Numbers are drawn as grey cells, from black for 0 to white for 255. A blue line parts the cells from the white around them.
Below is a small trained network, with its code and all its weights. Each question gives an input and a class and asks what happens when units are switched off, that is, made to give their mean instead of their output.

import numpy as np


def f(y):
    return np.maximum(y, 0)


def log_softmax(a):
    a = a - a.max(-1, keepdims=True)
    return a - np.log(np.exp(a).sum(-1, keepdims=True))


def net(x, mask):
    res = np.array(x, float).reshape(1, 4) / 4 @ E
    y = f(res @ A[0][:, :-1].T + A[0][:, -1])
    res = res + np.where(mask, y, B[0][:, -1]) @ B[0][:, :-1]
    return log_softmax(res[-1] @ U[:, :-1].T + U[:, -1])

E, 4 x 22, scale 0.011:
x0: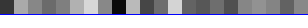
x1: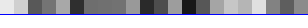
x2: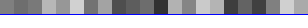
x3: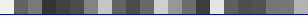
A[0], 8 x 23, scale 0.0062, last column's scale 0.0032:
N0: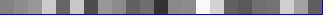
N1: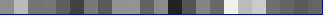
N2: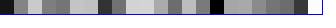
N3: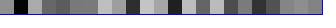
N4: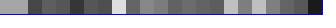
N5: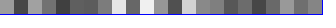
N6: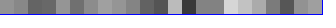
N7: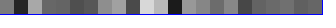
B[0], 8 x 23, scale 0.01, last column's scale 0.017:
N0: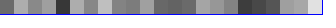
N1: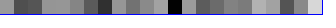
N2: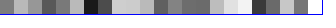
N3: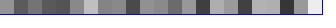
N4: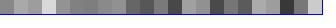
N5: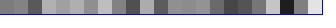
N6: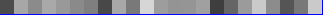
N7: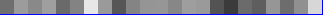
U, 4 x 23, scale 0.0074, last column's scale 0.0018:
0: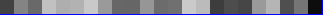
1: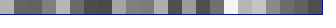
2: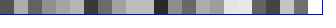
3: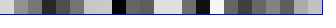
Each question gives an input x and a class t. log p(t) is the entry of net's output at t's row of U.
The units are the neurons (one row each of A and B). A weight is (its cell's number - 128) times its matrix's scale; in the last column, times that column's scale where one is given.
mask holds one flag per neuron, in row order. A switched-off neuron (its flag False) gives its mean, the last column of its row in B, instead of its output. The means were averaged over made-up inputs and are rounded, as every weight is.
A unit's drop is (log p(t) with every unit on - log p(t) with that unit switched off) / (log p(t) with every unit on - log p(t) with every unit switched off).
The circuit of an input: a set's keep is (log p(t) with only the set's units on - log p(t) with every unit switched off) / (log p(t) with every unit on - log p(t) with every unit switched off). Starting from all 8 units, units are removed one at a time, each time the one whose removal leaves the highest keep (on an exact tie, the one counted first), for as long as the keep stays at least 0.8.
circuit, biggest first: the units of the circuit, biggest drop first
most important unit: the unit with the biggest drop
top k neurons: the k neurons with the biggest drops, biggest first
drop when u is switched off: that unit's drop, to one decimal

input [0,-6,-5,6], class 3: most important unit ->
N3
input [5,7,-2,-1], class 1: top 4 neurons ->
(N5; N7; N1; N0)
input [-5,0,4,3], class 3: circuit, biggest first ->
(N6; N3)
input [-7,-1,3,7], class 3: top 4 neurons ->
(N3; N6; N4; N1)
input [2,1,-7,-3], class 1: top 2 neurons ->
(N1; N0)
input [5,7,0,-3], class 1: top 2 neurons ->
(N5; N7)
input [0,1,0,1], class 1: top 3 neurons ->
(N2; N5; N7)
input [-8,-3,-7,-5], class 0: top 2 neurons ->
(N7; N5)
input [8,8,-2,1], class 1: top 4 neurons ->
(N5; N7; N1; N0)
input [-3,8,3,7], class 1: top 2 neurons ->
(N5; N7)
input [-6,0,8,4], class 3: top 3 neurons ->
(N3; N6; N4)
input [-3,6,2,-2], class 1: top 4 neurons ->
(N5; N7; N1; N0)
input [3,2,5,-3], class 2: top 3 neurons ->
(N5; N7; N3)
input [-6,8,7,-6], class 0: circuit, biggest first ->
(N2)
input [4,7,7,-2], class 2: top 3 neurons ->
(N5; N7; N3)
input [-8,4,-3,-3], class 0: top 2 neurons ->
(N2; N4)
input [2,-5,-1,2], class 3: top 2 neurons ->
(N6; N4)
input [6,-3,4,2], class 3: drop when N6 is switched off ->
0.1
